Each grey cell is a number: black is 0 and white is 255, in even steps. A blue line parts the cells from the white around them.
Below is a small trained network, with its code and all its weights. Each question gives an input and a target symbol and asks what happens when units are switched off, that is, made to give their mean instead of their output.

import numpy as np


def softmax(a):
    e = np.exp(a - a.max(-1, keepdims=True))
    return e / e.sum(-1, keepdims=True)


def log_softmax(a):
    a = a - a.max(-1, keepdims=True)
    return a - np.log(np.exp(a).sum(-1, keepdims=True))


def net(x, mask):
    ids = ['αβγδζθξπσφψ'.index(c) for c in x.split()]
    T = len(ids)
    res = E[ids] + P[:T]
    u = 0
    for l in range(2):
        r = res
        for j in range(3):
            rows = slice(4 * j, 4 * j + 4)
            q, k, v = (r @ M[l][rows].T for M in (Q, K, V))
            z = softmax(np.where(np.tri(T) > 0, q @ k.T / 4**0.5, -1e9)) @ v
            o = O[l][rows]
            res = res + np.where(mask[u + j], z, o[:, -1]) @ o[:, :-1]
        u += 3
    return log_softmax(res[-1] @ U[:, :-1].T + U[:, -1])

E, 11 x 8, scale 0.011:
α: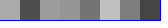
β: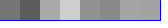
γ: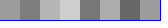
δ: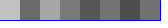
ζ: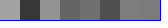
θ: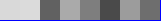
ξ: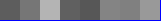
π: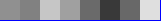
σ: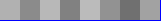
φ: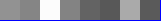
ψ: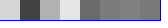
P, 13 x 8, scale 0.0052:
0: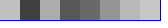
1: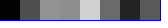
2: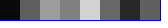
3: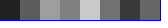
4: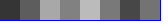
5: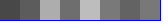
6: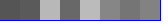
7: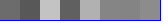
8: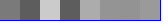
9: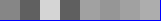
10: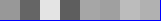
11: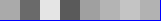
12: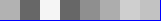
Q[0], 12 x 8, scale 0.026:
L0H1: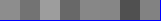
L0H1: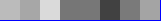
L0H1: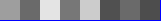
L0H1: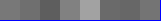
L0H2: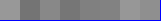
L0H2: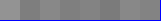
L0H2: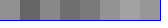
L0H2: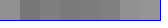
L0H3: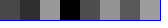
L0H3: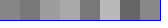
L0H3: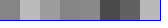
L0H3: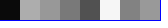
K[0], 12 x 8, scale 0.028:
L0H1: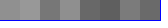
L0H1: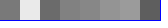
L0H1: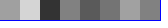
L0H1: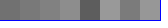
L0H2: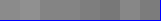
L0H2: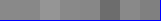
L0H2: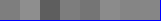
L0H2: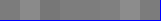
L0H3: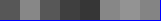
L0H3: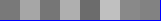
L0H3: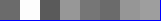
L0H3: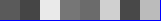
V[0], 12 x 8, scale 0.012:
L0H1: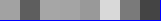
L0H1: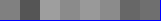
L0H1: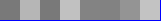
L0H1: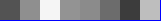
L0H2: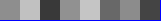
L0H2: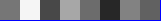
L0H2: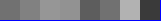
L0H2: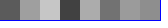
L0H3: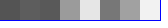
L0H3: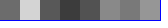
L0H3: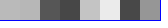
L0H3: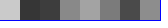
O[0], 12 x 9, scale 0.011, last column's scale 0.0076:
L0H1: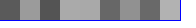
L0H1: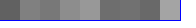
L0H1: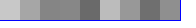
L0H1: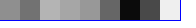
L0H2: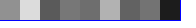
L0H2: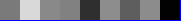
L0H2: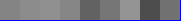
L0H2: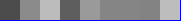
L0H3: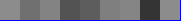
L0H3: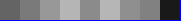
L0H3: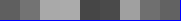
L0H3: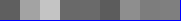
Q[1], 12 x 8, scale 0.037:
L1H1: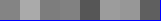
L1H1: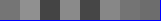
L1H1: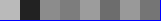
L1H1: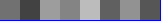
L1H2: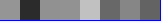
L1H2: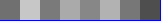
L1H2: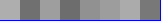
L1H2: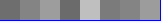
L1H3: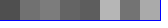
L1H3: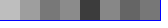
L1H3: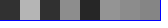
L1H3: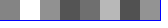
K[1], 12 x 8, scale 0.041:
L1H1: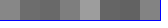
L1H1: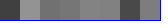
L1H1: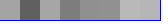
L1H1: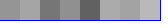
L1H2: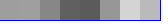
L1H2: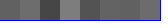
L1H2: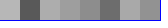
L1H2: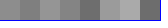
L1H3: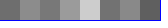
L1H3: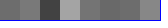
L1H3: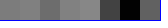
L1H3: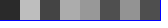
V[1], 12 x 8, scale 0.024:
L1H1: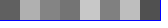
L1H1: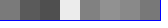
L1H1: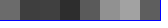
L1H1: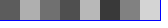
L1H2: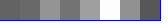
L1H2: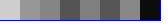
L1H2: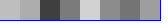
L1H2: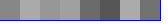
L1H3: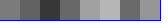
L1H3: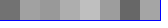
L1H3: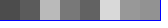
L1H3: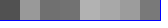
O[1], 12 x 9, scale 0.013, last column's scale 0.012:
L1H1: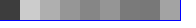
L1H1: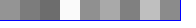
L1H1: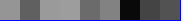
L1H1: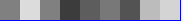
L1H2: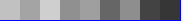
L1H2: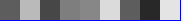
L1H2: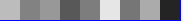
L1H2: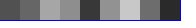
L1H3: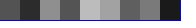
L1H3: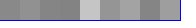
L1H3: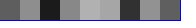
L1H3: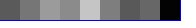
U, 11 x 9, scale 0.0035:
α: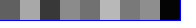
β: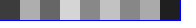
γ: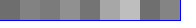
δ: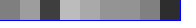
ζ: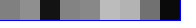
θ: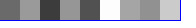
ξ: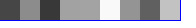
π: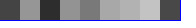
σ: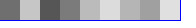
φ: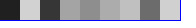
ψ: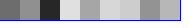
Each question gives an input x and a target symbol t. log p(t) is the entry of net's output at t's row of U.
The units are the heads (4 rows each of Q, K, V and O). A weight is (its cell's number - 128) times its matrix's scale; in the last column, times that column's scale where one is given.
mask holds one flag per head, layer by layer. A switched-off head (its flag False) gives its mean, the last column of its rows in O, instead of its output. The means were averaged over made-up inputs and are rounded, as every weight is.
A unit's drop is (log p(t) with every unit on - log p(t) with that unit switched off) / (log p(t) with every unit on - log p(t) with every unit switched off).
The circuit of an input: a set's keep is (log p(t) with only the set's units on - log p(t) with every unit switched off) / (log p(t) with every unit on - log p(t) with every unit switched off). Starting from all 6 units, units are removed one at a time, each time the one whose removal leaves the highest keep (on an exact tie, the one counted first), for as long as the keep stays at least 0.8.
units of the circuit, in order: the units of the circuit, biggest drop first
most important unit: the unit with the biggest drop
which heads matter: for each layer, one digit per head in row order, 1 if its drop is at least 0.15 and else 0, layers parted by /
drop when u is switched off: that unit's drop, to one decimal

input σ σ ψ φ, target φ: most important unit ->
L0H3
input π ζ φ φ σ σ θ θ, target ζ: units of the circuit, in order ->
[L0H1 L0H2 L1H1]
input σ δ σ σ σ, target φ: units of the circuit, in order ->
[L0H3 L1H2]
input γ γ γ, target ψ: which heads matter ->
110 / 100
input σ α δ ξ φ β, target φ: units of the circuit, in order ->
[L0H3 L1H2]
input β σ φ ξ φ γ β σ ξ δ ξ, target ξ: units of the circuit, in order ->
[L0H3 L0H1 L1H2 L1H1]
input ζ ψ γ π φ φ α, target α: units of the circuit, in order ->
[L1H1 L0H1 L0H3]
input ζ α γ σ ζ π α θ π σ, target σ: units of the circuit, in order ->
[L1H2 L1H1]
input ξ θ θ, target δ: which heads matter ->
111 / 110
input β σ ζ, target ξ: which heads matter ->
001 / 110
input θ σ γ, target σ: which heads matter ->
111 / 011
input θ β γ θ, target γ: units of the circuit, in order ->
[L0H1 L0H2 L1H2 L1H3]
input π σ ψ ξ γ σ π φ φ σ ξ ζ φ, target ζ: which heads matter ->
101 / 100
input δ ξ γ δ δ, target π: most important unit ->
L0H3
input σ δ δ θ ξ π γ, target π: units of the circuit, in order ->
[L0H1 L0H3 L1H2 L1H1]
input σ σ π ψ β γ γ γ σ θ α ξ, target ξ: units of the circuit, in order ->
[L0H1 L1H3 L1H1]
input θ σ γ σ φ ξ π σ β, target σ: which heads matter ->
111 / 111
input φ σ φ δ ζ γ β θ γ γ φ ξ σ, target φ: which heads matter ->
010 / 111
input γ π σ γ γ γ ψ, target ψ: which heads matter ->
110 / 100
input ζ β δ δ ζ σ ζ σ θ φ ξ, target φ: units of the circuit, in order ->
[L1H2]
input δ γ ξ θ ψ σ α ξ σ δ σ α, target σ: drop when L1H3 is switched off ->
0.3
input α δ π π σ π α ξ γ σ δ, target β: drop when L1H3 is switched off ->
0.0
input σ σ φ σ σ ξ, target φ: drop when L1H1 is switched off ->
0.2
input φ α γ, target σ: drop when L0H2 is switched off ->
-0.1
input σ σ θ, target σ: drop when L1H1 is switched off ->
0.2
